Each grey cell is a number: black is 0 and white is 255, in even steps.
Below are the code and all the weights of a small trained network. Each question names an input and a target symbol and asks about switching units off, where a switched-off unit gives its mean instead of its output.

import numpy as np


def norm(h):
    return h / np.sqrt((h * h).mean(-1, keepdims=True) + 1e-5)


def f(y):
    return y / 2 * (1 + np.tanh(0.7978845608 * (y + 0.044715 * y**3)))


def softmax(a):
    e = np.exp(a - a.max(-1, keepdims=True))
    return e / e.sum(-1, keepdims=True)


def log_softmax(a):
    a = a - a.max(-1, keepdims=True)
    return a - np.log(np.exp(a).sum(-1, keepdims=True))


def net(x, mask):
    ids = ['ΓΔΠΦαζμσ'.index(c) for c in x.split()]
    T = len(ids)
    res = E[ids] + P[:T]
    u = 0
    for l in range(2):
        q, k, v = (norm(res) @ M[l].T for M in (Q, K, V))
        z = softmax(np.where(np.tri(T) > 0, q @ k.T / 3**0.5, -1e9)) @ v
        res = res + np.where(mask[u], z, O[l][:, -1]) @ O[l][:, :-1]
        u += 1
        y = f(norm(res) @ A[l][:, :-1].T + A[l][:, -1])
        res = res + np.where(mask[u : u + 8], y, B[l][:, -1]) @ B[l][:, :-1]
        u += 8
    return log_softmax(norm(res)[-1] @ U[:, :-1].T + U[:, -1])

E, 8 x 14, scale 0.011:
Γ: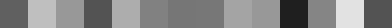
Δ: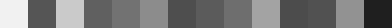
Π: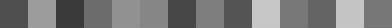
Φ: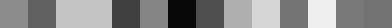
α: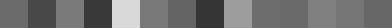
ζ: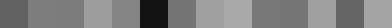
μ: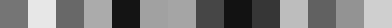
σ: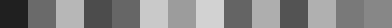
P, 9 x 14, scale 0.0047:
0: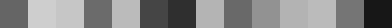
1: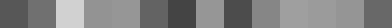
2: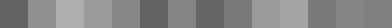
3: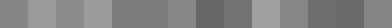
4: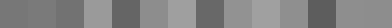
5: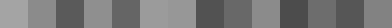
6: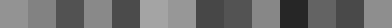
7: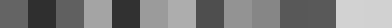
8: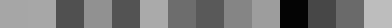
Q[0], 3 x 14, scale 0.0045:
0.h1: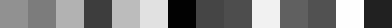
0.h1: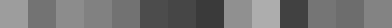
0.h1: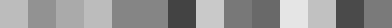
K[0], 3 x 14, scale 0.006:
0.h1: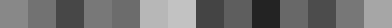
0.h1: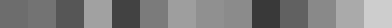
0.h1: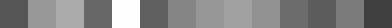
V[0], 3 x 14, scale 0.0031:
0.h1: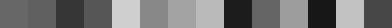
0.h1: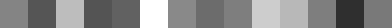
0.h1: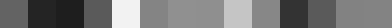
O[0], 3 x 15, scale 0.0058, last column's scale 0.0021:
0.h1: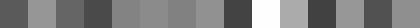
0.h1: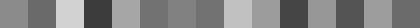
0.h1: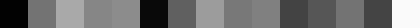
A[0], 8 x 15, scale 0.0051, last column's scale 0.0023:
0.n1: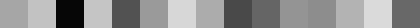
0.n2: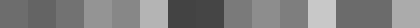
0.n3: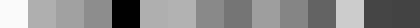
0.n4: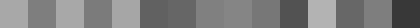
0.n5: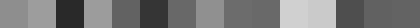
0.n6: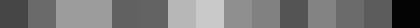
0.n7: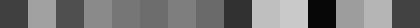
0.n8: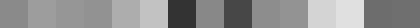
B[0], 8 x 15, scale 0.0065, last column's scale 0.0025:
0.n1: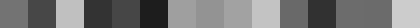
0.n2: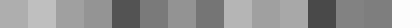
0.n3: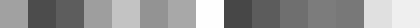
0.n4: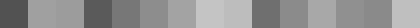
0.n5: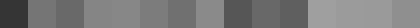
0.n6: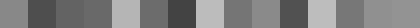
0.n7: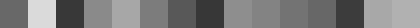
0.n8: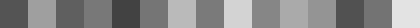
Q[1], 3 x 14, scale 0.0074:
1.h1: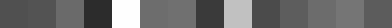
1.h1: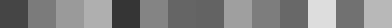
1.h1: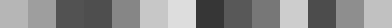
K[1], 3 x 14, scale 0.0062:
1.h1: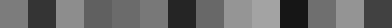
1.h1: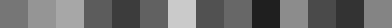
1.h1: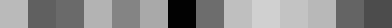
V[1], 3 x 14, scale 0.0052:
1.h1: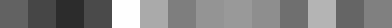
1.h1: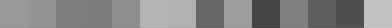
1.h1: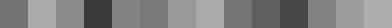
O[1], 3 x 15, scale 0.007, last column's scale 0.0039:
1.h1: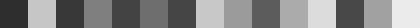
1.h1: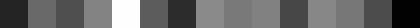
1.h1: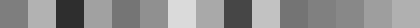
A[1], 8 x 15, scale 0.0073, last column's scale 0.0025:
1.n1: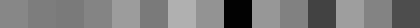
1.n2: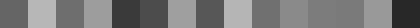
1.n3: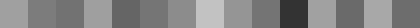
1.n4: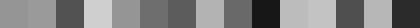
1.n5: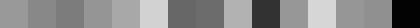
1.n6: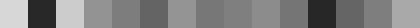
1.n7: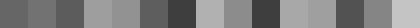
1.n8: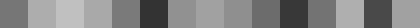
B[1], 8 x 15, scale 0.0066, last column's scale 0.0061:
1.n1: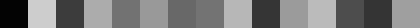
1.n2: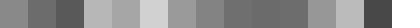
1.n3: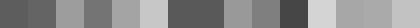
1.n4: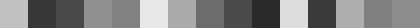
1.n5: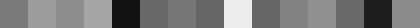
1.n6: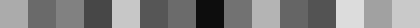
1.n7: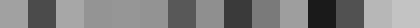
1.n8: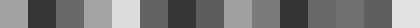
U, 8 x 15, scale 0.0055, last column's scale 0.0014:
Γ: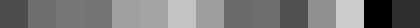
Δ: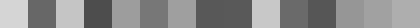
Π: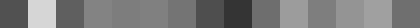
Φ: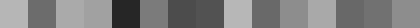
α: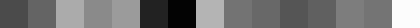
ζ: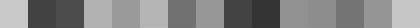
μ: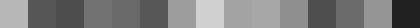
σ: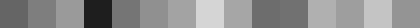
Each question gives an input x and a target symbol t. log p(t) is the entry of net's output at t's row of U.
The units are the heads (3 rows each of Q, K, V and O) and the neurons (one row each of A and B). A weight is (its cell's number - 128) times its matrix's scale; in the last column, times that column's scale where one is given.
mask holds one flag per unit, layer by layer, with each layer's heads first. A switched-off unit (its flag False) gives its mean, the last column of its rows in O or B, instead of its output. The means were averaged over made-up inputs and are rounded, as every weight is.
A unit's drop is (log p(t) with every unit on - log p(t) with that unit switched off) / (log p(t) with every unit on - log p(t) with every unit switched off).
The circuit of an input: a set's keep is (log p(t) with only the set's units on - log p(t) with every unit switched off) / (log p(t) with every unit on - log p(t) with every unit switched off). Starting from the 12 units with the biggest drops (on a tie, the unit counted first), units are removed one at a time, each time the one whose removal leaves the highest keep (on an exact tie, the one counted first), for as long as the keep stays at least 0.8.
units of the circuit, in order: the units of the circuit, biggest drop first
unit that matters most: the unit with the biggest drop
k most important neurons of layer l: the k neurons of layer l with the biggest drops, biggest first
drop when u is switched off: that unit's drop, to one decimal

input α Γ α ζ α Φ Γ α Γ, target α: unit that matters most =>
0.h1
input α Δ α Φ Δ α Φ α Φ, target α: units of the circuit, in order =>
[0.h1, 1.h1]
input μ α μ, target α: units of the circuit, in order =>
[1.h1, 0.h1, 0.n1]
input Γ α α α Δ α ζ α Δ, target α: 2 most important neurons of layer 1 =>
[1.n8, 1.n1]
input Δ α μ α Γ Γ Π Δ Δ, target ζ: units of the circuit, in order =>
[0.n3, 0.h1]
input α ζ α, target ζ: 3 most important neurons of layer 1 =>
[1.n2, 1.n7, 1.n6]
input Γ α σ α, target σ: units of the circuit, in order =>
[0.h1, 1.h1, 1.n8]
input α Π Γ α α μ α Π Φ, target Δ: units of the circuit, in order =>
[1.h1, 1.n6]
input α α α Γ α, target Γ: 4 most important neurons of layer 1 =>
[1.n2, 1.n6, 1.n7, 1.n8]
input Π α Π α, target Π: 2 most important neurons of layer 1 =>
[1.n8, 1.n2]
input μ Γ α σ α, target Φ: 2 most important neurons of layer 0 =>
[0.n2, 0.n3]
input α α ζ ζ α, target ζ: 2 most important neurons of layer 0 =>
[0.n1, 0.n8]
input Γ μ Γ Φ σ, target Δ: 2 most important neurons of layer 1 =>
[1.n6, 1.n2]
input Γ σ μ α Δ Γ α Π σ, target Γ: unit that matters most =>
1.h1
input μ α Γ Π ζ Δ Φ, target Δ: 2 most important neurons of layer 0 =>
[0.n1, 0.n2]
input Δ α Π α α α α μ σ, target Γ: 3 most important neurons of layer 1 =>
[1.n1, 1.n7, 1.n8]
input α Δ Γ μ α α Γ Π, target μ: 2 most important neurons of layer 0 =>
[0.n1, 0.n8]
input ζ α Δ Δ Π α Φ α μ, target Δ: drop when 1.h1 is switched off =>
0.6
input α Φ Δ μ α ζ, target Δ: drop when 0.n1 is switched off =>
0.4
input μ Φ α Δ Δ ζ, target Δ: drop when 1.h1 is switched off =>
1.0
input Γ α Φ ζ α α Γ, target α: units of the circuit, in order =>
[1.n8]
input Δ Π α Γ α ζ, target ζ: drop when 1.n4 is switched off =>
0.4
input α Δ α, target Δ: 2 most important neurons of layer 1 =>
[1.n1, 1.n6]
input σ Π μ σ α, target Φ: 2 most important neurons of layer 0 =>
[0.n3, 0.n2]
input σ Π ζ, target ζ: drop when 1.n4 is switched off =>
0.2
